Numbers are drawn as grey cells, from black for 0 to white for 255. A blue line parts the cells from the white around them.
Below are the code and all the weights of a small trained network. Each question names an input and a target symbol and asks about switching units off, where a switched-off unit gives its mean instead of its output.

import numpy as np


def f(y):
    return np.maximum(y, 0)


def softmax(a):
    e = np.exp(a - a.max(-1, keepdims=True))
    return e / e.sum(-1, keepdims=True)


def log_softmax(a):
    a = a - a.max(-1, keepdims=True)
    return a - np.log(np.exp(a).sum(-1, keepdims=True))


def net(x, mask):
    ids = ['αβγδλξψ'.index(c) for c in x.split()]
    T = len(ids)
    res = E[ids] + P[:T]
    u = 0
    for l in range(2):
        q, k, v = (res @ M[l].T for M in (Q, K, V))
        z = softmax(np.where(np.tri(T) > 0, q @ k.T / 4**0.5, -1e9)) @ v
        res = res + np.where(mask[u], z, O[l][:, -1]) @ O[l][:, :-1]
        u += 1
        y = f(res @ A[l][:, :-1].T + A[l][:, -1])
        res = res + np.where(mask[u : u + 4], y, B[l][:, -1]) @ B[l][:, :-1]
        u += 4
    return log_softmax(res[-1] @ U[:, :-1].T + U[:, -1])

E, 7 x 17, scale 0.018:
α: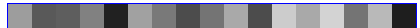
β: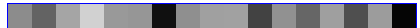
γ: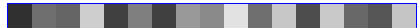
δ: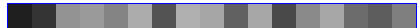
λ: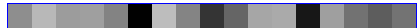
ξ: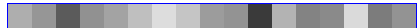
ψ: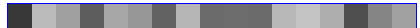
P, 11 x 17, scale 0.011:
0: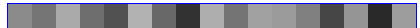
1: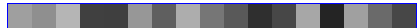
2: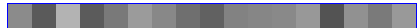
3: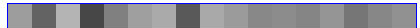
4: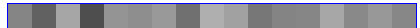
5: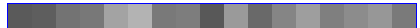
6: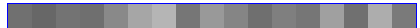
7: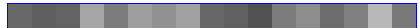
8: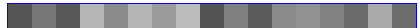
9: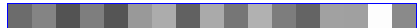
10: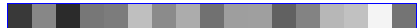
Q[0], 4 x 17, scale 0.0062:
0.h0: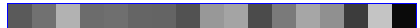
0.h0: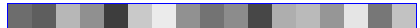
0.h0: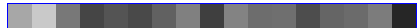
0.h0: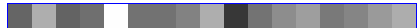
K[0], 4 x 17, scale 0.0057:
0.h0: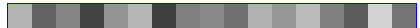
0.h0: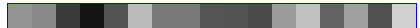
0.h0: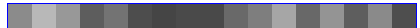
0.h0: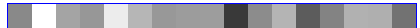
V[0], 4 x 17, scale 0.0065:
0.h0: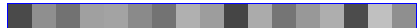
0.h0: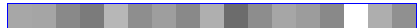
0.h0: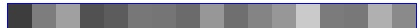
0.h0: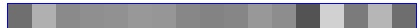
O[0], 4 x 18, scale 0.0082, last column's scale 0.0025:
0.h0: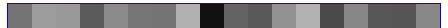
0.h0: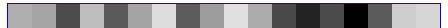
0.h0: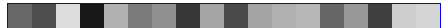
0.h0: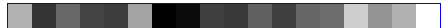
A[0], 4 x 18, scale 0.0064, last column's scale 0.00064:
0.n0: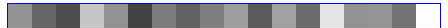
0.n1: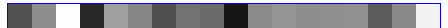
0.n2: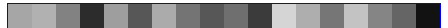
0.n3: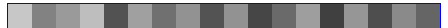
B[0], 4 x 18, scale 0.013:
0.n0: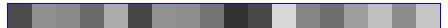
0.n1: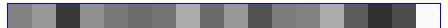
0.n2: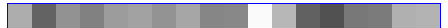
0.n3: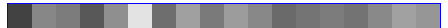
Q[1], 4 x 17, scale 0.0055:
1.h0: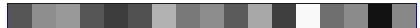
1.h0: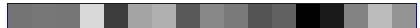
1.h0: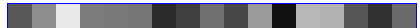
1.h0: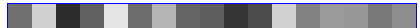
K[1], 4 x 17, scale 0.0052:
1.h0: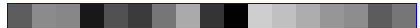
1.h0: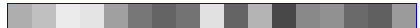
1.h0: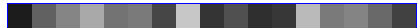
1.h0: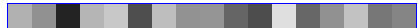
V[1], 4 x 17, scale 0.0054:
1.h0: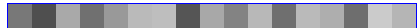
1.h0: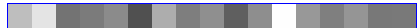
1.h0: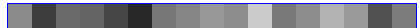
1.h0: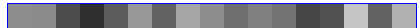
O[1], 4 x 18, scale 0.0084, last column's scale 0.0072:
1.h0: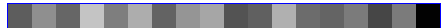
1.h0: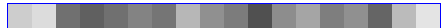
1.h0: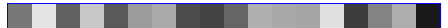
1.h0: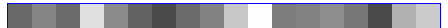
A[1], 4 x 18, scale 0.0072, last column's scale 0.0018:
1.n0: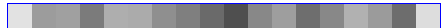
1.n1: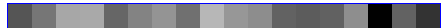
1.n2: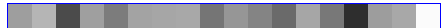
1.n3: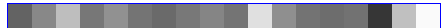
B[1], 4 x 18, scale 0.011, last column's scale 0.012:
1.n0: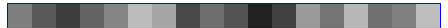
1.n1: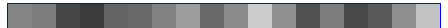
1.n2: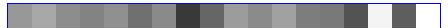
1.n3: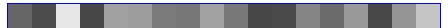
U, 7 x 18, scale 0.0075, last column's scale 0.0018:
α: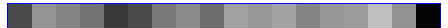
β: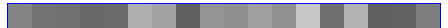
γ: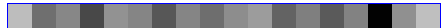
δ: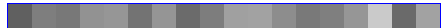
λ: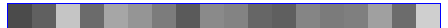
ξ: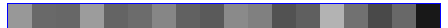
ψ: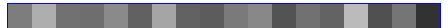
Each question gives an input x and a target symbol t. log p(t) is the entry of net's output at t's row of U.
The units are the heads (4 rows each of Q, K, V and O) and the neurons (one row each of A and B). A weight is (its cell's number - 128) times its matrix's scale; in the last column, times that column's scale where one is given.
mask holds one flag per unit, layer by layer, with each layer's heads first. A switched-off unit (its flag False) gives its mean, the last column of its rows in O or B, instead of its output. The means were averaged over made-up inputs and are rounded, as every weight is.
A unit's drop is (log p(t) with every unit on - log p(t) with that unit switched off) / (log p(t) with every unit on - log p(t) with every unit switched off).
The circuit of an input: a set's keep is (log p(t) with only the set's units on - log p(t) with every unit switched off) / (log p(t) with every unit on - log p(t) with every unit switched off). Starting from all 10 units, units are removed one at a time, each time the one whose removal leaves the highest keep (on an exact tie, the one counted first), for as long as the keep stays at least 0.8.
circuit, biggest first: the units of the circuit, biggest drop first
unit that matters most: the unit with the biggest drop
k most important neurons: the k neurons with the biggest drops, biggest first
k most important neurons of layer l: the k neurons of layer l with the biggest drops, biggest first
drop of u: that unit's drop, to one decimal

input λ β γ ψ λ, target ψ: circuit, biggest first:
[1.n0; 1.h0; 0.n0; 0.h0]
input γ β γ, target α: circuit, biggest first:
[0.h0; 1.h0]
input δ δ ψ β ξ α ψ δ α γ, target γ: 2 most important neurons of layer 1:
[1.n2; 1.n1]
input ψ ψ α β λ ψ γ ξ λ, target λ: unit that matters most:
0.n0
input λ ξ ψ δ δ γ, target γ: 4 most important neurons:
[0.n3; 1.n1; 1.n2; 0.n1]
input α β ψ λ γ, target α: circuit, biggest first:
[1.h0; 0.n0]
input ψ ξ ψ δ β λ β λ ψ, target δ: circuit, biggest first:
[1.n2; 0.h0]
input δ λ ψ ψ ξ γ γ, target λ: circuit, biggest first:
[0.n1; 1.n3]
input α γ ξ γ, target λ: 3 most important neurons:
[0.n0; 0.n1; 0.n2]
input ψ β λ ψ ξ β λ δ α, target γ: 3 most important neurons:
[1.n2; 0.n2; 0.n3]
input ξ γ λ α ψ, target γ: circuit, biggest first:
[1.h0; 0.h0; 0.n0]
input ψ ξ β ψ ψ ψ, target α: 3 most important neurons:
[0.n1; 0.n2; 1.n0]
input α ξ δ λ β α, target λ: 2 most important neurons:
[0.n0; 0.n1]
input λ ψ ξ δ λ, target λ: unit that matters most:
0.h0
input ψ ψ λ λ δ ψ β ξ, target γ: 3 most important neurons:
[0.n3; 1.n1; 0.n1]
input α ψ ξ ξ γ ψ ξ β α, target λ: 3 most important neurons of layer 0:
[0.n1; 0.n0; 0.n3]
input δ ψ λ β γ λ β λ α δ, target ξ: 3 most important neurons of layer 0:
[0.n1; 0.n0; 0.n2]
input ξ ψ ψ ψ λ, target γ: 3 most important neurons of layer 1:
[1.n2; 1.n3; 1.n1]
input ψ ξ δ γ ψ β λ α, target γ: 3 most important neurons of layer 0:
[0.n2; 0.n3; 0.n1]
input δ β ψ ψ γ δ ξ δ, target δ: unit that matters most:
1.h0
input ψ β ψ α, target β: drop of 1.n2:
0.0
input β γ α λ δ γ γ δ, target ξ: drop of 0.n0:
0.1
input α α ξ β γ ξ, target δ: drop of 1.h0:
-0.1
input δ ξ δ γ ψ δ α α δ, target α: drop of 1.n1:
-0.1
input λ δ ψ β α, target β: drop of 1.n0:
0.2
